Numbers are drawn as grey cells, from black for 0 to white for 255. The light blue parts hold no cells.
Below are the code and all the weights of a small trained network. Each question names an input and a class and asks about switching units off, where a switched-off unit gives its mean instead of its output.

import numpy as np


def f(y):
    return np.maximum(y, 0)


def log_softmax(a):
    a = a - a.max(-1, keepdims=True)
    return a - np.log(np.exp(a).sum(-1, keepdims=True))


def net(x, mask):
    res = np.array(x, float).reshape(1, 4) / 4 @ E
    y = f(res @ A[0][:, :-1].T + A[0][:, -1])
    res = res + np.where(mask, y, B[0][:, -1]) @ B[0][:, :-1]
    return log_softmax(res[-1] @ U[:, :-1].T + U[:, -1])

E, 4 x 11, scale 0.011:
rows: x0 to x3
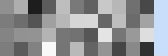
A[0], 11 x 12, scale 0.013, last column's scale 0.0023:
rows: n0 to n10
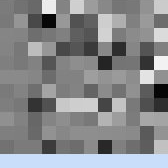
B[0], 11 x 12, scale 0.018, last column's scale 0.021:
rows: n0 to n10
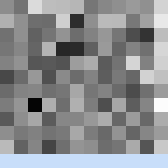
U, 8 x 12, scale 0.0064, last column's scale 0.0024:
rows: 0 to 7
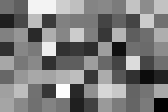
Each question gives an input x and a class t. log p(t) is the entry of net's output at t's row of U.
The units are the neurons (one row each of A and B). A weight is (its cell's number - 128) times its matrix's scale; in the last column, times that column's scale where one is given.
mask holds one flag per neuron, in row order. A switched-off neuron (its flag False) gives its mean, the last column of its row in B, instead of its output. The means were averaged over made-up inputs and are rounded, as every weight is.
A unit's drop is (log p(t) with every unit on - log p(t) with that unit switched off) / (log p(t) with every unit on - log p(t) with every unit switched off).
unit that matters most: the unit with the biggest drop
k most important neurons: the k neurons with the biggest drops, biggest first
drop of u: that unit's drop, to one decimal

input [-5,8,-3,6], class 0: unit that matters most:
n0
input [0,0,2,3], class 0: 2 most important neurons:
(n7; n0)
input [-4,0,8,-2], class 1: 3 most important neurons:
(n5; n1; n7)
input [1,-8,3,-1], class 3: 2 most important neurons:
(n3; n10)
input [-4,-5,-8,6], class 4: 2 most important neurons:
(n4; n10)
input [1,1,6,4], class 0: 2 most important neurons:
(n0; n7)
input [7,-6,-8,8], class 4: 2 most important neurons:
(n4; n3)
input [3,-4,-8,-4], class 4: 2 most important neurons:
(n10; n4)
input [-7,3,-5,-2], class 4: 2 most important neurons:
(n10; n4)
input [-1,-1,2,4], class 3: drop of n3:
0.2
